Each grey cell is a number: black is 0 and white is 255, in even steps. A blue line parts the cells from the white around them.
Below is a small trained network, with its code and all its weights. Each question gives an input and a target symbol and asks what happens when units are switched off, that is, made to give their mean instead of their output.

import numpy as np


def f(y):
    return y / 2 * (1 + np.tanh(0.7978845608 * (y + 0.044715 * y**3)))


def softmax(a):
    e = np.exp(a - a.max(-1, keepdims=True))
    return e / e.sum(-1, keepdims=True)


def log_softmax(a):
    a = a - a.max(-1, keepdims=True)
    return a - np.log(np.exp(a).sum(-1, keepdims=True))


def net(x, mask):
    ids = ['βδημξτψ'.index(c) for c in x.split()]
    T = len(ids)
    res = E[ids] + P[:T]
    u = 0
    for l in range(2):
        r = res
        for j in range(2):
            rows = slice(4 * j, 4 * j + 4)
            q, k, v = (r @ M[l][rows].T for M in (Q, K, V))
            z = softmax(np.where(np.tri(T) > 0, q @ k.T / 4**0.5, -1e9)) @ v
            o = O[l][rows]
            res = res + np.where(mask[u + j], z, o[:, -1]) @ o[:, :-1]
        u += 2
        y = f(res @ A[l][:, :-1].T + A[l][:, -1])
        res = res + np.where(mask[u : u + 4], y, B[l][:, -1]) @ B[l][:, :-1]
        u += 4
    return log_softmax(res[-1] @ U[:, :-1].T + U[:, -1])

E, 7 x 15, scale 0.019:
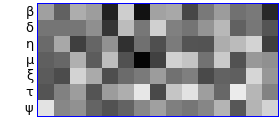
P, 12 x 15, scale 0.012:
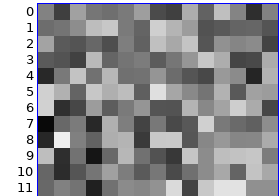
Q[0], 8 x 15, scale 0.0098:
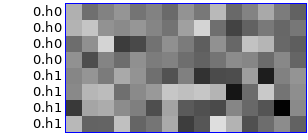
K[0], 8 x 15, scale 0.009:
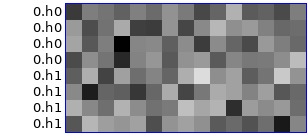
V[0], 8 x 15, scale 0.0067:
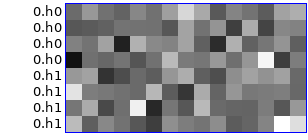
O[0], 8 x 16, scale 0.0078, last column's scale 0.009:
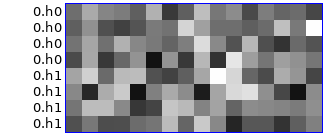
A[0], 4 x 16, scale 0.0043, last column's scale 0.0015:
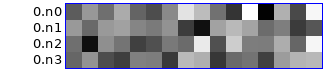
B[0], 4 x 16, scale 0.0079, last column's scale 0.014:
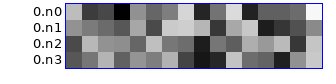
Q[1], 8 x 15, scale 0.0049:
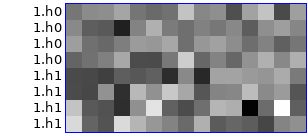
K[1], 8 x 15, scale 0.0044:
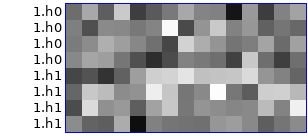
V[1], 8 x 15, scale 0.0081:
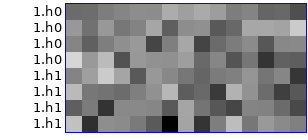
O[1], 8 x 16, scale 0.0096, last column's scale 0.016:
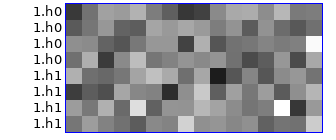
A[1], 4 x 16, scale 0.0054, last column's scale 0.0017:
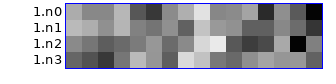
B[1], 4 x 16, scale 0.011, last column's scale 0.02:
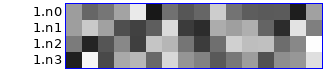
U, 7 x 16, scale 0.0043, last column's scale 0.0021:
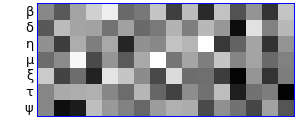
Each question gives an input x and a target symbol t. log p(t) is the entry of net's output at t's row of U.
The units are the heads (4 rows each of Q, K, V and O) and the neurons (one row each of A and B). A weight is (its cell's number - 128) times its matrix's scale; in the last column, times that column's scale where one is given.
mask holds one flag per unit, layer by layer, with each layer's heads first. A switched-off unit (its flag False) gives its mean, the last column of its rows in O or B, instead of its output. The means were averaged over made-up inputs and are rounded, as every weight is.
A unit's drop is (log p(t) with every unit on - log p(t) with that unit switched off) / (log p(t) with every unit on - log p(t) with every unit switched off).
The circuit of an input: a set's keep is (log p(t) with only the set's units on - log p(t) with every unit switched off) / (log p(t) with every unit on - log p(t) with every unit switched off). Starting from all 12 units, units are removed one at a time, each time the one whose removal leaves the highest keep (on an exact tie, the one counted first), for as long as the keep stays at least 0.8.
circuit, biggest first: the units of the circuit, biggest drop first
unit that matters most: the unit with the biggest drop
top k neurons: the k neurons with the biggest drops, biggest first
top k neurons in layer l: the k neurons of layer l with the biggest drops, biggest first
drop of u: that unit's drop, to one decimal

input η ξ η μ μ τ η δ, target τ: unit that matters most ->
1.h1
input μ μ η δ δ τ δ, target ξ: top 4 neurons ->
0.n0, 1.n3, 1.n2, 0.n3
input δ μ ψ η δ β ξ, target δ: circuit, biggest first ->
0.h1, 0.n0, 0.h0
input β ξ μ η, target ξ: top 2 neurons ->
0.n3, 0.n0
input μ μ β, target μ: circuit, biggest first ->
1.h1, 0.h0
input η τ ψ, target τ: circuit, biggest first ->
1.h1, 0.h1
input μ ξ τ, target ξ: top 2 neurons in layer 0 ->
0.n0, 0.n2
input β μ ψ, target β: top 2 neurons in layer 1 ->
1.n0, 1.n3
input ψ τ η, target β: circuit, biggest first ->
1.h0, 0.h1
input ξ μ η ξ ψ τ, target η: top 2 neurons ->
0.n2, 1.n3
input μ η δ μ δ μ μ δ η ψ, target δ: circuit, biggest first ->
0.h1, 0.n0
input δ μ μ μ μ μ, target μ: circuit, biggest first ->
0.h1, 1.h1
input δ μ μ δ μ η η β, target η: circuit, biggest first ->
0.h1, 1.n0, 1.h1
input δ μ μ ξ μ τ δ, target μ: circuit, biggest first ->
0.h1
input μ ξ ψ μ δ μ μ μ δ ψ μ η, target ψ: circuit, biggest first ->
0.h1, 1.n2, 0.h0
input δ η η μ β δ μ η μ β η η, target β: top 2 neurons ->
1.n0, 0.n0
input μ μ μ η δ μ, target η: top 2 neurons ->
1.n0, 0.n0
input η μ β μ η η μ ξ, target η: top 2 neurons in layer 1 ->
1.n3, 1.n0
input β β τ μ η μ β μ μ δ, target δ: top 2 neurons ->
0.n1, 1.n3
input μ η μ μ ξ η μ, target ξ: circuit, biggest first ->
0.h1
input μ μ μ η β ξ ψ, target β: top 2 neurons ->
0.n0, 1.n0
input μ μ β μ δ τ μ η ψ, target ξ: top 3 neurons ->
0.n0, 1.n3, 1.n2
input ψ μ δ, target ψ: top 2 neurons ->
1.n2, 0.n0
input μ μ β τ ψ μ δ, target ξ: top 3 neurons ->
0.n0, 1.n2, 1.n3
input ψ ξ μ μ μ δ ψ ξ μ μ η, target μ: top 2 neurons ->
0.n0, 1.n0
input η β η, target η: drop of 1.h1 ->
0.3
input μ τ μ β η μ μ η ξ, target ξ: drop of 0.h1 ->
0.3
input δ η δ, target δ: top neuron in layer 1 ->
1.n3
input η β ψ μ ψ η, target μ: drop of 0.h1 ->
0.4
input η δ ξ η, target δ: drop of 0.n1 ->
0.0
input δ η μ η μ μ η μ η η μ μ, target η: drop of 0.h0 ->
0.1
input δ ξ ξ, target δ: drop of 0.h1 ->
0.3
